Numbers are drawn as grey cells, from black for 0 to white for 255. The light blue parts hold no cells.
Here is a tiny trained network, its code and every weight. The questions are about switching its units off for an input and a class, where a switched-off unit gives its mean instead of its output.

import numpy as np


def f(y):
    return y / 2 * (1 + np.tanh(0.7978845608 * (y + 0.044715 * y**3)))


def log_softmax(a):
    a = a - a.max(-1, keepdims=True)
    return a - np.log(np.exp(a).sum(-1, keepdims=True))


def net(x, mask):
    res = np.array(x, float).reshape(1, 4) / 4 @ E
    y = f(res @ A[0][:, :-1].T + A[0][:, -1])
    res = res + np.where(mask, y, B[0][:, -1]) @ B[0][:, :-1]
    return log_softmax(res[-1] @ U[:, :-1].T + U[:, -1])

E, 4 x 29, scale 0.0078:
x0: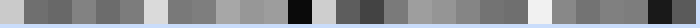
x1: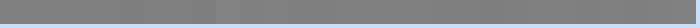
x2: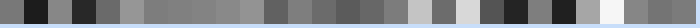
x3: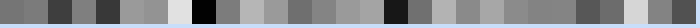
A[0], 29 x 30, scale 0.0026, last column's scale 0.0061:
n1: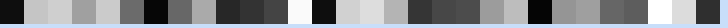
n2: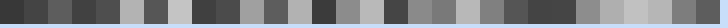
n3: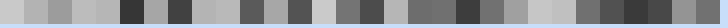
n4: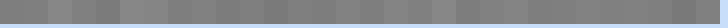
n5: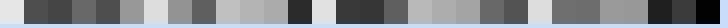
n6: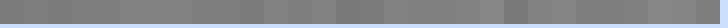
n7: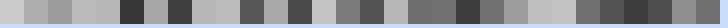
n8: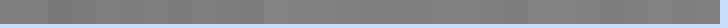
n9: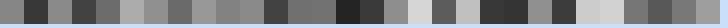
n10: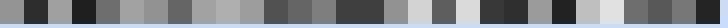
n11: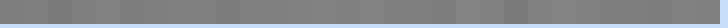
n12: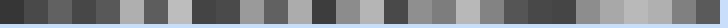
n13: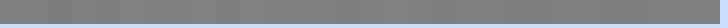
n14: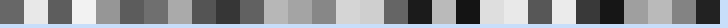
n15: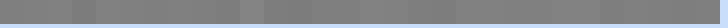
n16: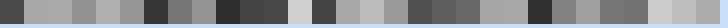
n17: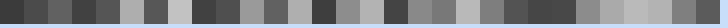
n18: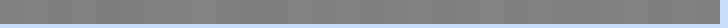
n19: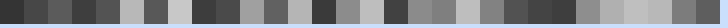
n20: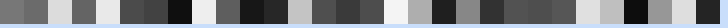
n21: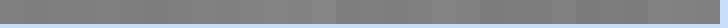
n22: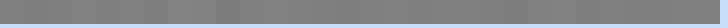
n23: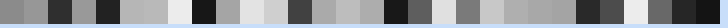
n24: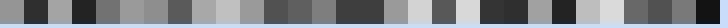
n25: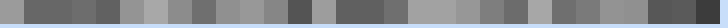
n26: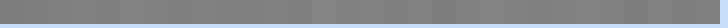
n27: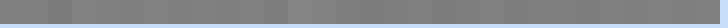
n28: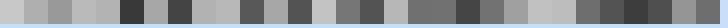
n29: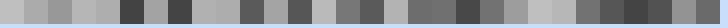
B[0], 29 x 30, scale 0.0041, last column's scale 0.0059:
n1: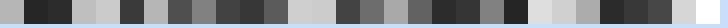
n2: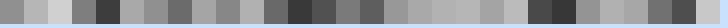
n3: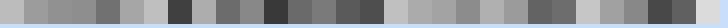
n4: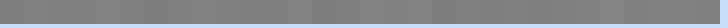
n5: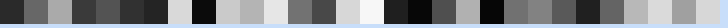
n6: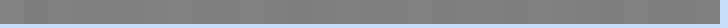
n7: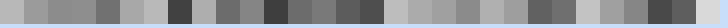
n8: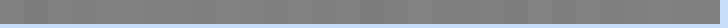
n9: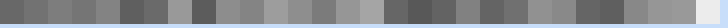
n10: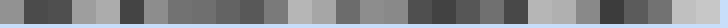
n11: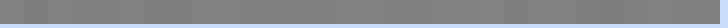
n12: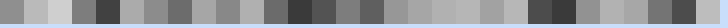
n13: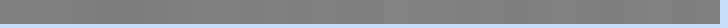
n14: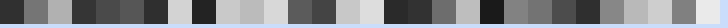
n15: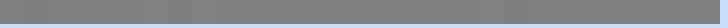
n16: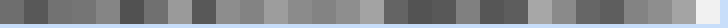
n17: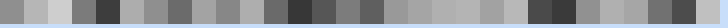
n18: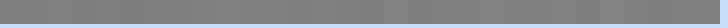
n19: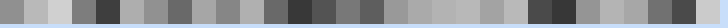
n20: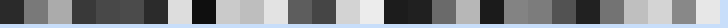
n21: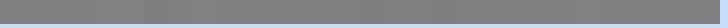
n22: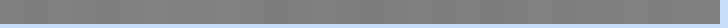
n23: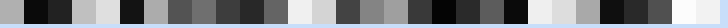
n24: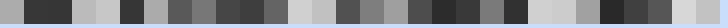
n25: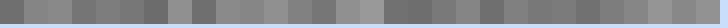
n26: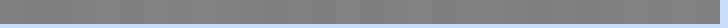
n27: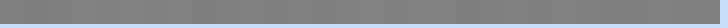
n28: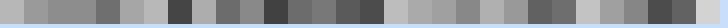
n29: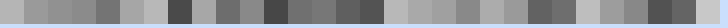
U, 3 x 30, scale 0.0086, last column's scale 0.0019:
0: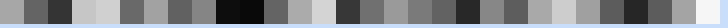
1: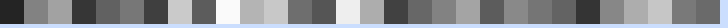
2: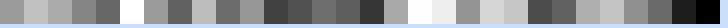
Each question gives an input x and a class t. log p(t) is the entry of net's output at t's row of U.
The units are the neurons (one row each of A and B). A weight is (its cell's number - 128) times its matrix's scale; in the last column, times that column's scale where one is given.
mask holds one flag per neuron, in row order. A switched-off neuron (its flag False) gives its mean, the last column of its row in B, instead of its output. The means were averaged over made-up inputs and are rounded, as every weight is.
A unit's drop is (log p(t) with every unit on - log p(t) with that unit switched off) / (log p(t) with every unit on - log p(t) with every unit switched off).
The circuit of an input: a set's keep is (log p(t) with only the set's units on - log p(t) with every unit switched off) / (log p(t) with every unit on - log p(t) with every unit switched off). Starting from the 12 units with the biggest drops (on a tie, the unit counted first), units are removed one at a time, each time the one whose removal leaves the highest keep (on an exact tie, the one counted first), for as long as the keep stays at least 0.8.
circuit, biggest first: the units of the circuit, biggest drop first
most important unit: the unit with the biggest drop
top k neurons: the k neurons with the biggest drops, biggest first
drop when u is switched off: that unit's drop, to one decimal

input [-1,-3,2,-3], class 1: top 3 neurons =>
(n23; n20; n1)
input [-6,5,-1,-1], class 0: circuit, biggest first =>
(n1)
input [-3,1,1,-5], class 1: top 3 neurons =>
(n20; n23; n24)
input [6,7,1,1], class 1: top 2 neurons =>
(n5; n1)
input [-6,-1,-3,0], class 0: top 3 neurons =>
(n1; n20; n5)
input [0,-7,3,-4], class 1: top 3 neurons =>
(n20; n1; n23)
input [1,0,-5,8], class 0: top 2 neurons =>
(n23; n20)
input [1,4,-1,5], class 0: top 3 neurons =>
(n23; n20; n5)
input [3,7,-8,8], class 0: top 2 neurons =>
(n23; n20)
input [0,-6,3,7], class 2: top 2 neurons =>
(n14; n20)
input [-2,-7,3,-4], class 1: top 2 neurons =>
(n20; n23)
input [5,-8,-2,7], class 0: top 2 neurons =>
(n23; n20)
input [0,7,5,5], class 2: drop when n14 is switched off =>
0.2
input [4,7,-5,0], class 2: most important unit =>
n1
